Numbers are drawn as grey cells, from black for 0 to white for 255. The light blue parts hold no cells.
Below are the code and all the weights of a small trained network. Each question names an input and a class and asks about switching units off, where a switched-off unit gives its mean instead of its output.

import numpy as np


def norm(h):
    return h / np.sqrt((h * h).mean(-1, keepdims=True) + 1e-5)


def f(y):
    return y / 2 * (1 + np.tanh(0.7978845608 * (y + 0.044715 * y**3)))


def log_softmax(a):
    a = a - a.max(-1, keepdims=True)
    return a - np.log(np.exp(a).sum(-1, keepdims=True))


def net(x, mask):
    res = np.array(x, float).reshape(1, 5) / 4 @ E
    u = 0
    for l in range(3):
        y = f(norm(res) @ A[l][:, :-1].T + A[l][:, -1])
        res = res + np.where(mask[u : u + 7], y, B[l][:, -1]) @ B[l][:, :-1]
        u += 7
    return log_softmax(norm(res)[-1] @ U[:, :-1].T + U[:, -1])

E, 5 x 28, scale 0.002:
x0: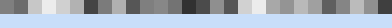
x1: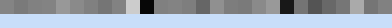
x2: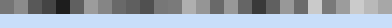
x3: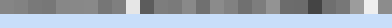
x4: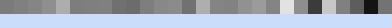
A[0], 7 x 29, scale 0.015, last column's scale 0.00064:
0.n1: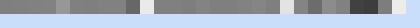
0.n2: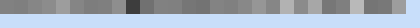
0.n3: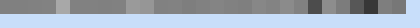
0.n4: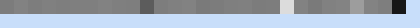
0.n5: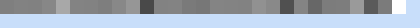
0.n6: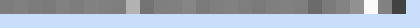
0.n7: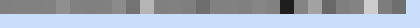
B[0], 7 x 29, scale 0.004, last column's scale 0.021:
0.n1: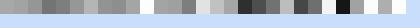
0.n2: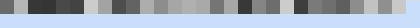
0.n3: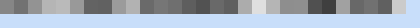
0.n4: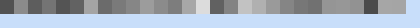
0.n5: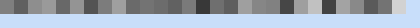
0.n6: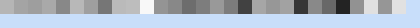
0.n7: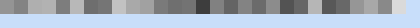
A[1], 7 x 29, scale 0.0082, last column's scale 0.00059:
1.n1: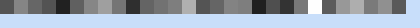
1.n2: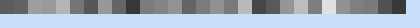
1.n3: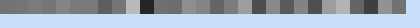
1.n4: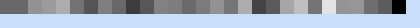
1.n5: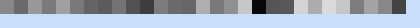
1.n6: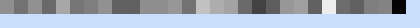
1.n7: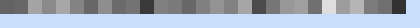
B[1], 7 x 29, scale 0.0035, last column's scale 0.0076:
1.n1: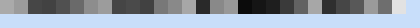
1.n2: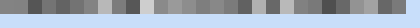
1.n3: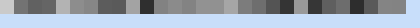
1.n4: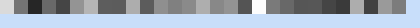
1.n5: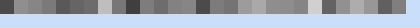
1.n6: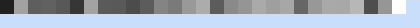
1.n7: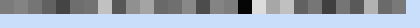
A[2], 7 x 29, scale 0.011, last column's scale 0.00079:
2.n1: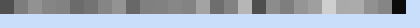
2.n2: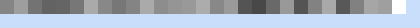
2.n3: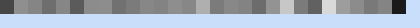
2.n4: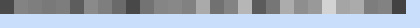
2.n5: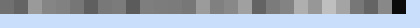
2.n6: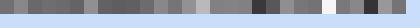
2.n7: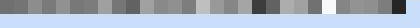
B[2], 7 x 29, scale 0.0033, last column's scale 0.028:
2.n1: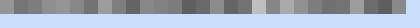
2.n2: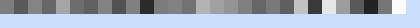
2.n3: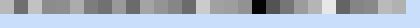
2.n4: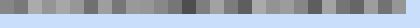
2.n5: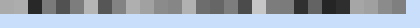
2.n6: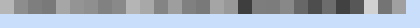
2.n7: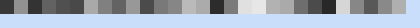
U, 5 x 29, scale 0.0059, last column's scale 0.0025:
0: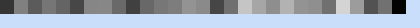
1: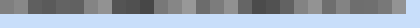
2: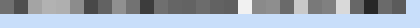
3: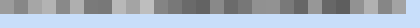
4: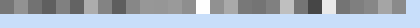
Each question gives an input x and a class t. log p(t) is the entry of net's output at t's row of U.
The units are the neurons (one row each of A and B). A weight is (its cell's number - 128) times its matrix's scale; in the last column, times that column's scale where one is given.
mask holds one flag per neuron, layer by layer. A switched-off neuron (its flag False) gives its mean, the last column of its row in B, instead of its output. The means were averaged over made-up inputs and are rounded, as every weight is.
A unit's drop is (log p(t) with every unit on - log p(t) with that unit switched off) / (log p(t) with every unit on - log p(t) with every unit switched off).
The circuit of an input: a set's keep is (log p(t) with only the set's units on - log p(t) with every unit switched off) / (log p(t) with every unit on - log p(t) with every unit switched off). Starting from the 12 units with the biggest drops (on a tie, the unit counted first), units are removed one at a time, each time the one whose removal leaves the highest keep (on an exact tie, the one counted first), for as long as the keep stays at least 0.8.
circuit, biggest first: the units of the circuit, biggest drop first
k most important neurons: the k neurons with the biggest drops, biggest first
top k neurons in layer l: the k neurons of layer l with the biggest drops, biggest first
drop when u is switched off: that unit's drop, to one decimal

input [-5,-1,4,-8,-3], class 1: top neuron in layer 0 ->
0.n1
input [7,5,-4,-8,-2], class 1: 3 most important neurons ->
0.n6; 0.n2; 0.n1
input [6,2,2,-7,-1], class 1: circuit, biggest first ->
0.n1; 0.n6; 0.n3
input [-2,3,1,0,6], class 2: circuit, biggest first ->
0.n3; 0.n6
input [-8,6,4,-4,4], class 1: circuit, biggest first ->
0.n1; 0.n6
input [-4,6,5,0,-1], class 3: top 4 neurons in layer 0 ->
0.n1; 0.n2; 0.n6; 0.n4
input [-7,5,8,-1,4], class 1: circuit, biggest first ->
0.n1; 0.n6
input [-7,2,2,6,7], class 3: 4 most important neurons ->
0.n1; 0.n2; 2.n2; 0.n3
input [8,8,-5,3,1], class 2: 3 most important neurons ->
0.n1; 0.n5; 0.n6
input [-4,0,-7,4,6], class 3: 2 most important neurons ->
0.n3; 0.n2
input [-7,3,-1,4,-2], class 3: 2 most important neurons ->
0.n1; 0.n2
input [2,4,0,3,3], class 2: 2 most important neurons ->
0.n1; 0.n5
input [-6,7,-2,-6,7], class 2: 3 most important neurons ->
0.n3; 0.n6; 0.n2
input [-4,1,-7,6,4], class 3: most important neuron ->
2.n2
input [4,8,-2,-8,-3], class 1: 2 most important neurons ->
1.n1; 0.n6
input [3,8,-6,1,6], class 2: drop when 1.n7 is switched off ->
0.0
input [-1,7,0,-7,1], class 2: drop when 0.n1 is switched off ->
0.1
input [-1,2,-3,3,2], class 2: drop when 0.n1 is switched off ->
0.3
